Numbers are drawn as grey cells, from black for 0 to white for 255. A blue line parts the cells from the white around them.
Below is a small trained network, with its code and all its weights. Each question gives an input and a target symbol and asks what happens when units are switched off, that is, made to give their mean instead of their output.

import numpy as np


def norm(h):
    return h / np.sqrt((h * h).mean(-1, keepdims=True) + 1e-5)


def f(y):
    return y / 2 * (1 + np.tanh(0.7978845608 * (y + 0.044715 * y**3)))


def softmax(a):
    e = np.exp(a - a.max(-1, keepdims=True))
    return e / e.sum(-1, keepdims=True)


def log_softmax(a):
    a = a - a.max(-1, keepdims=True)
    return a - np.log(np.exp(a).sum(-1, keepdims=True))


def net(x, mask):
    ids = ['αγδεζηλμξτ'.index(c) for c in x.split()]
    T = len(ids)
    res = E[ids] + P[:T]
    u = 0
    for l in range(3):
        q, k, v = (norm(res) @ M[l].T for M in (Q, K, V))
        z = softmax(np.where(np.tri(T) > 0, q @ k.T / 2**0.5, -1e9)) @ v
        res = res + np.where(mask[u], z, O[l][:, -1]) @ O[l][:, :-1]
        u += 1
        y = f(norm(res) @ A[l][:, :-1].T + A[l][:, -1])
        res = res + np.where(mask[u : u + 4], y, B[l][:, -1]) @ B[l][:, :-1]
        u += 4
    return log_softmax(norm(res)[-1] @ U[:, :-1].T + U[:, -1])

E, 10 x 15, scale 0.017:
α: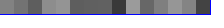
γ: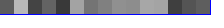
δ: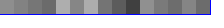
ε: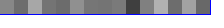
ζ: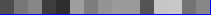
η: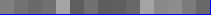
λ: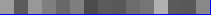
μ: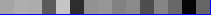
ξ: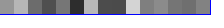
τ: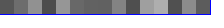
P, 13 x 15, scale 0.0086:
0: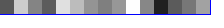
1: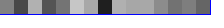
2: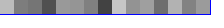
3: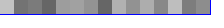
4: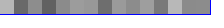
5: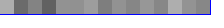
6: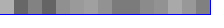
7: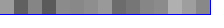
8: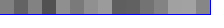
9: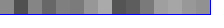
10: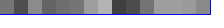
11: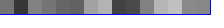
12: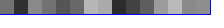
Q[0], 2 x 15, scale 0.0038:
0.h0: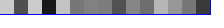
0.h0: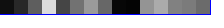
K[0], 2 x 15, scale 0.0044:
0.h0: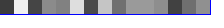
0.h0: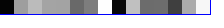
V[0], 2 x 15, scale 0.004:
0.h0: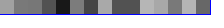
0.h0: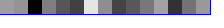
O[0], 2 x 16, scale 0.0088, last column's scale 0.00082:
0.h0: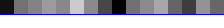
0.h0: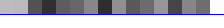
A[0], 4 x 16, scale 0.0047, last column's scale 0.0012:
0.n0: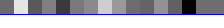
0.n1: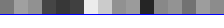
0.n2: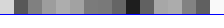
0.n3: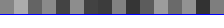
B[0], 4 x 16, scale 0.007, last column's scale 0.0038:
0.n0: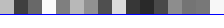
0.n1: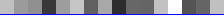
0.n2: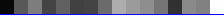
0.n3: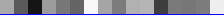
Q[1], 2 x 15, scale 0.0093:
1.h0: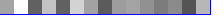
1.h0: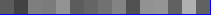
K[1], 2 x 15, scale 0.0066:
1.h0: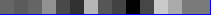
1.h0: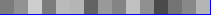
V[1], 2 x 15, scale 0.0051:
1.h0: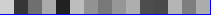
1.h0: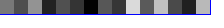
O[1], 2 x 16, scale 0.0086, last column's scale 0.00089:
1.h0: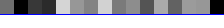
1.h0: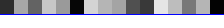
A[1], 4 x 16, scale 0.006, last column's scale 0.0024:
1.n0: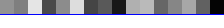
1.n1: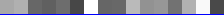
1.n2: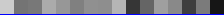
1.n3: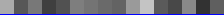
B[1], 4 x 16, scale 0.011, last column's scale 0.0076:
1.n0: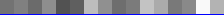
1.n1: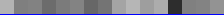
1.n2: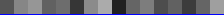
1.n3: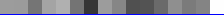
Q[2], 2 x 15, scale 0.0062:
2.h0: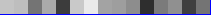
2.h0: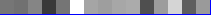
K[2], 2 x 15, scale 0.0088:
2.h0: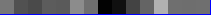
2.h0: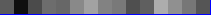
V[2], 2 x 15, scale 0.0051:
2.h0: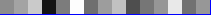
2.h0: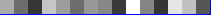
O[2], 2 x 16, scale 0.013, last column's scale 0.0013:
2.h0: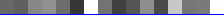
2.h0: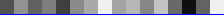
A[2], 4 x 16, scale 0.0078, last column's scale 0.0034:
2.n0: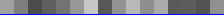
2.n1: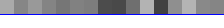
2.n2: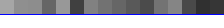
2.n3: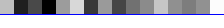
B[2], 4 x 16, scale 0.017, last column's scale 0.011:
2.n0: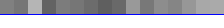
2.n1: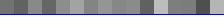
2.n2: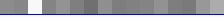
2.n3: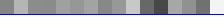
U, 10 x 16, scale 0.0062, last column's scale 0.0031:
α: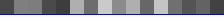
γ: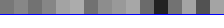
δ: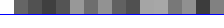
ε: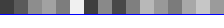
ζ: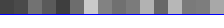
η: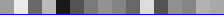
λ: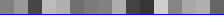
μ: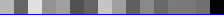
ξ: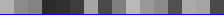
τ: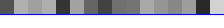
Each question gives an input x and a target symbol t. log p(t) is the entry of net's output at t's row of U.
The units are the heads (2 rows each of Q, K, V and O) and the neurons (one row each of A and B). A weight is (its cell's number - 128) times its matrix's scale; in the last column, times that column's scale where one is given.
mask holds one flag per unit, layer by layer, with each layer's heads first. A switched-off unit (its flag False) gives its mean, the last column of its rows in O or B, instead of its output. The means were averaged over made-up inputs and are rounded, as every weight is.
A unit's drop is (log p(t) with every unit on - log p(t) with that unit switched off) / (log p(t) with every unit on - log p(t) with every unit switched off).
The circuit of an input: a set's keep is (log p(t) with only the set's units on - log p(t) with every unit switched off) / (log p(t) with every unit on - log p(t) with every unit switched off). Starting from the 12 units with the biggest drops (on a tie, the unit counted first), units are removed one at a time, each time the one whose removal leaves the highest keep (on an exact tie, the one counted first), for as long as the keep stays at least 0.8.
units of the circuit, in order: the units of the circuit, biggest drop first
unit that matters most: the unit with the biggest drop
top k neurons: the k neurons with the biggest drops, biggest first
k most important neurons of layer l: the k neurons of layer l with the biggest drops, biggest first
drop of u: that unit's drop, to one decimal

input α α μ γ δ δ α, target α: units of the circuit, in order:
2.h0, 0.h0
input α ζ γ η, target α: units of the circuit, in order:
2.h0
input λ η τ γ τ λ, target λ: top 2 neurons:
0.n0, 0.n3
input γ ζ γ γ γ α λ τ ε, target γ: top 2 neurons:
0.n0, 2.n3
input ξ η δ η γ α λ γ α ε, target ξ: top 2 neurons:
0.n3, 1.n1
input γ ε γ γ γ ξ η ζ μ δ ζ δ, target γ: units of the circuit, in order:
0.n0, 2.n3, 1.h0
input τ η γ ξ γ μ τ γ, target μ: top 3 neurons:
0.n0, 1.n2, 2.n2
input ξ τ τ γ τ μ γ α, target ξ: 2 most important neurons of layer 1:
1.n1, 1.n3
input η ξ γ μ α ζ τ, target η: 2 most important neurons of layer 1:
1.n0, 1.n3
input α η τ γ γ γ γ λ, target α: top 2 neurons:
0.n0, 0.n2
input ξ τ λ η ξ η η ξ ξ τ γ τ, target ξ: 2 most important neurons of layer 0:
0.n3, 0.n1
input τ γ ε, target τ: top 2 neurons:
0.n0, 2.n1
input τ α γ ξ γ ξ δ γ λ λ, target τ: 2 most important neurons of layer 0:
0.n0, 0.n3
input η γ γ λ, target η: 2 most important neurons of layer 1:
1.n3, 1.n0
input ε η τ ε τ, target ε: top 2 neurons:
1.n0, 0.n0
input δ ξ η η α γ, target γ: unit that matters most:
0.h0
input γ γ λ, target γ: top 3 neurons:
0.n0, 2.n3, 1.n3
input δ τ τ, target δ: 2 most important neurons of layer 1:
1.n0, 1.n3
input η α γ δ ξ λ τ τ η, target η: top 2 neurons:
1.n0, 0.n0
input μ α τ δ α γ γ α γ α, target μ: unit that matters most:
2.n2
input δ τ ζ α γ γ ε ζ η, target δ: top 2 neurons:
2.n1, 1.n0
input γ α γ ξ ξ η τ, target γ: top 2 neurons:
0.n0, 2.n3
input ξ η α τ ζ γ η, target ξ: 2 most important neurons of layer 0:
0.n1, 0.n3
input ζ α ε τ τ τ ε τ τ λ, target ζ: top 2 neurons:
0.n2, 1.n3
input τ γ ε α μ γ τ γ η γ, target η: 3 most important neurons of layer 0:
0.n0, 0.n3, 0.n2
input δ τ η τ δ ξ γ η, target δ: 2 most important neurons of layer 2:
2.n1, 2.n3
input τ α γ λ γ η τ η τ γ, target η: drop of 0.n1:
0.0
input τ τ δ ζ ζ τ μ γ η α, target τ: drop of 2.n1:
0.1
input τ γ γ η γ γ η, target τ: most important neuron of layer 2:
2.n1
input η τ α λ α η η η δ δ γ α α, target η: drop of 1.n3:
0.3
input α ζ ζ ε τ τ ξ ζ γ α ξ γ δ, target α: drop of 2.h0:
1.0
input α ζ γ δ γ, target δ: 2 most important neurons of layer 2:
2.n3, 2.n1
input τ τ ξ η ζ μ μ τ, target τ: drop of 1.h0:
0.9
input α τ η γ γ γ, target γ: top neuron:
2.n3
